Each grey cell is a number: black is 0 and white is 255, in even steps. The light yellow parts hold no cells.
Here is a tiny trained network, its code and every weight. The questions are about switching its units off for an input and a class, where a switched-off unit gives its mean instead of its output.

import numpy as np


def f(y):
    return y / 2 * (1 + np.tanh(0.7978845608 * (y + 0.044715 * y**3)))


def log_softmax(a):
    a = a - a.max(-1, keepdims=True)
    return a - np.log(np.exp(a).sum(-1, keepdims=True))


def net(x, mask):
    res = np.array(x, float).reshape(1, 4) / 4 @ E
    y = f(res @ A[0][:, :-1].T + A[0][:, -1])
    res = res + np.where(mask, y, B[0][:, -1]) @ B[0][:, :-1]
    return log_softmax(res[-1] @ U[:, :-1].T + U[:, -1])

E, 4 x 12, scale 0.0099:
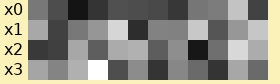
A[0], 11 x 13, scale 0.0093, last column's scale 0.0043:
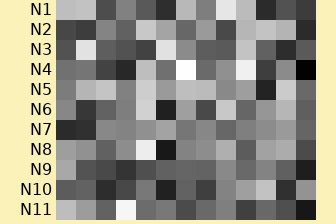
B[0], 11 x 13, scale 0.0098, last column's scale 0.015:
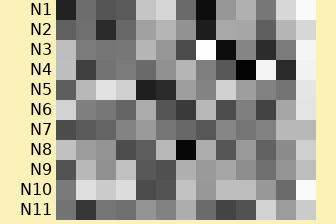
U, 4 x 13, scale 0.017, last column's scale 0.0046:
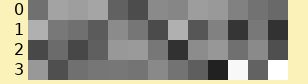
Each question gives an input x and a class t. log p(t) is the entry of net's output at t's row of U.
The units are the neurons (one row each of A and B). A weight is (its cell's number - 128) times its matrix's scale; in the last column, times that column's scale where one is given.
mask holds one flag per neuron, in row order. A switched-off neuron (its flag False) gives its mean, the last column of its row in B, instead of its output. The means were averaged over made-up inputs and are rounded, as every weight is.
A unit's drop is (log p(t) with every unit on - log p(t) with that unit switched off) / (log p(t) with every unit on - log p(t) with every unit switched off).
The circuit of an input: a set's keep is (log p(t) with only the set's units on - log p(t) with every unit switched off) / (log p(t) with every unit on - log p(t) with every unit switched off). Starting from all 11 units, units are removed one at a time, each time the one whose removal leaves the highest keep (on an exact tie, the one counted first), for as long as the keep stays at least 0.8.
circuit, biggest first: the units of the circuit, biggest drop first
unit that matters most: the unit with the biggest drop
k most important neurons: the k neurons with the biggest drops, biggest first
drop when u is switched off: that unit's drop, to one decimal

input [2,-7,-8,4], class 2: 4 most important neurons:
(N1, N6, N11, N8)
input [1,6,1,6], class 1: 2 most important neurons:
(N4, N8)
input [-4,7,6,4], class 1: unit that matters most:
N1
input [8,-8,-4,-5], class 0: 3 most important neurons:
(N10, N9, N6)
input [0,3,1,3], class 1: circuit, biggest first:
(N4, N10)
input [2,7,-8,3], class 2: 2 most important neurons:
(N1, N3)
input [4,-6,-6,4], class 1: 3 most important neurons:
(N3, N2, N4)
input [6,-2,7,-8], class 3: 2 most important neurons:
(N4, N1)
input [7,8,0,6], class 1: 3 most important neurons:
(N6, N8, N5)
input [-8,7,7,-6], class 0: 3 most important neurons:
(N5, N3, N1)
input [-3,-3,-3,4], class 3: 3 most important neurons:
(N10, N11, N6)
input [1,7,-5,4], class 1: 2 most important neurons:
(N6, N8)
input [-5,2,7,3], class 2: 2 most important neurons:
(N2, N10)
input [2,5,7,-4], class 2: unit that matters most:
N2
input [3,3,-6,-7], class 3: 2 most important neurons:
(N4, N2)
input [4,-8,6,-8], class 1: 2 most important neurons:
(N3, N11)
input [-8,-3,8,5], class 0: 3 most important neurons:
(N5, N1, N11)
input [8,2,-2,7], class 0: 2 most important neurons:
(N10, N4)
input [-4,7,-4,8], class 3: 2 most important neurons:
(N11, N3)
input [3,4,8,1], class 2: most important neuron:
(N2)
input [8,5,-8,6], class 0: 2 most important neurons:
(N10, N9)
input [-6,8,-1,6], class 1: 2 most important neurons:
(N8, N10)
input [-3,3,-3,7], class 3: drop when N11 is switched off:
0.2
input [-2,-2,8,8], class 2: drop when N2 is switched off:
0.5
